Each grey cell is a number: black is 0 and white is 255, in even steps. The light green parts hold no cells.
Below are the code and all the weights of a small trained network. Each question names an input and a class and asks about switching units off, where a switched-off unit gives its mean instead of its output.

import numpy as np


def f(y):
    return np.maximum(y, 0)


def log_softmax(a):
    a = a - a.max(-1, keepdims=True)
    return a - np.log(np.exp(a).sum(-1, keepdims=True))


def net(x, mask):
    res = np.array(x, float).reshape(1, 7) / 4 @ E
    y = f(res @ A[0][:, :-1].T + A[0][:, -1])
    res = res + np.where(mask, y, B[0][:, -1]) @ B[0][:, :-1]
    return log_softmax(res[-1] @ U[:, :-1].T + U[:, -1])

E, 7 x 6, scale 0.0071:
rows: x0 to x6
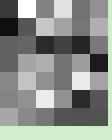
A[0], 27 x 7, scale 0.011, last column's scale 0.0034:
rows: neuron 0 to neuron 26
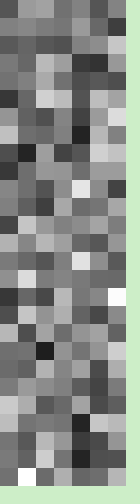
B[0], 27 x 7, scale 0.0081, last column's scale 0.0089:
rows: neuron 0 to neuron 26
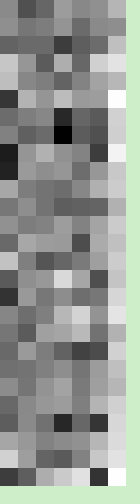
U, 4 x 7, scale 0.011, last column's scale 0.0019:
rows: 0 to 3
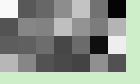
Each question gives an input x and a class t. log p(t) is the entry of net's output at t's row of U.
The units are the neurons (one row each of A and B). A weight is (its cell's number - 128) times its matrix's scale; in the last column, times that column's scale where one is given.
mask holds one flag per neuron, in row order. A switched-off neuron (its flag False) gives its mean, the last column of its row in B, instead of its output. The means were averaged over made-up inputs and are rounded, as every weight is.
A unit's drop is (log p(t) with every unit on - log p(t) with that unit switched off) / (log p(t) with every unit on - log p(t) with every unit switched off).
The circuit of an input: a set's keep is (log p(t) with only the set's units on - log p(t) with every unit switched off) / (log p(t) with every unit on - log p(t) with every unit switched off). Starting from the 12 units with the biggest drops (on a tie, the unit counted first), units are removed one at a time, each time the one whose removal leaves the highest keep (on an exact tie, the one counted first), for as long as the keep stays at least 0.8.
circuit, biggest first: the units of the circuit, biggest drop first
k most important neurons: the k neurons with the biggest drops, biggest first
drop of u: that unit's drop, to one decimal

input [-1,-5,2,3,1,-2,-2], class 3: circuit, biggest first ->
[neuron 26]
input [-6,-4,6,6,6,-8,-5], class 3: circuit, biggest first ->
[neuron 26; neuron 14]
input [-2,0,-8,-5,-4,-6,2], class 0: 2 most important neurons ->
[neuron 18; neuron 9]
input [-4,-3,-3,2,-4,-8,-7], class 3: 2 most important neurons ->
[neuron 26; neuron 17]
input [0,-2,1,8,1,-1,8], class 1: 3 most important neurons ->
[neuron 22; neuron 14; neuron 15]
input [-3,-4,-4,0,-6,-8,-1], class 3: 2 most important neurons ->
[neuron 26; neuron 8]
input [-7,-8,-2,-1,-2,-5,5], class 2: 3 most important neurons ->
[neuron 3; neuron 25; neuron 18]
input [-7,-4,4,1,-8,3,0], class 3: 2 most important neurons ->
[neuron 25; neuron 3]
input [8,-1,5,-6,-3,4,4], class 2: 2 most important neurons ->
[neuron 7; neuron 23]
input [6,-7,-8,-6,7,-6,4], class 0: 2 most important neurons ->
[neuron 14; neuron 10]
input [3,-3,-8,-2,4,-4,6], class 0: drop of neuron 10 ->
0.2
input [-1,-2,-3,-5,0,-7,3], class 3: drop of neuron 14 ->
0.1
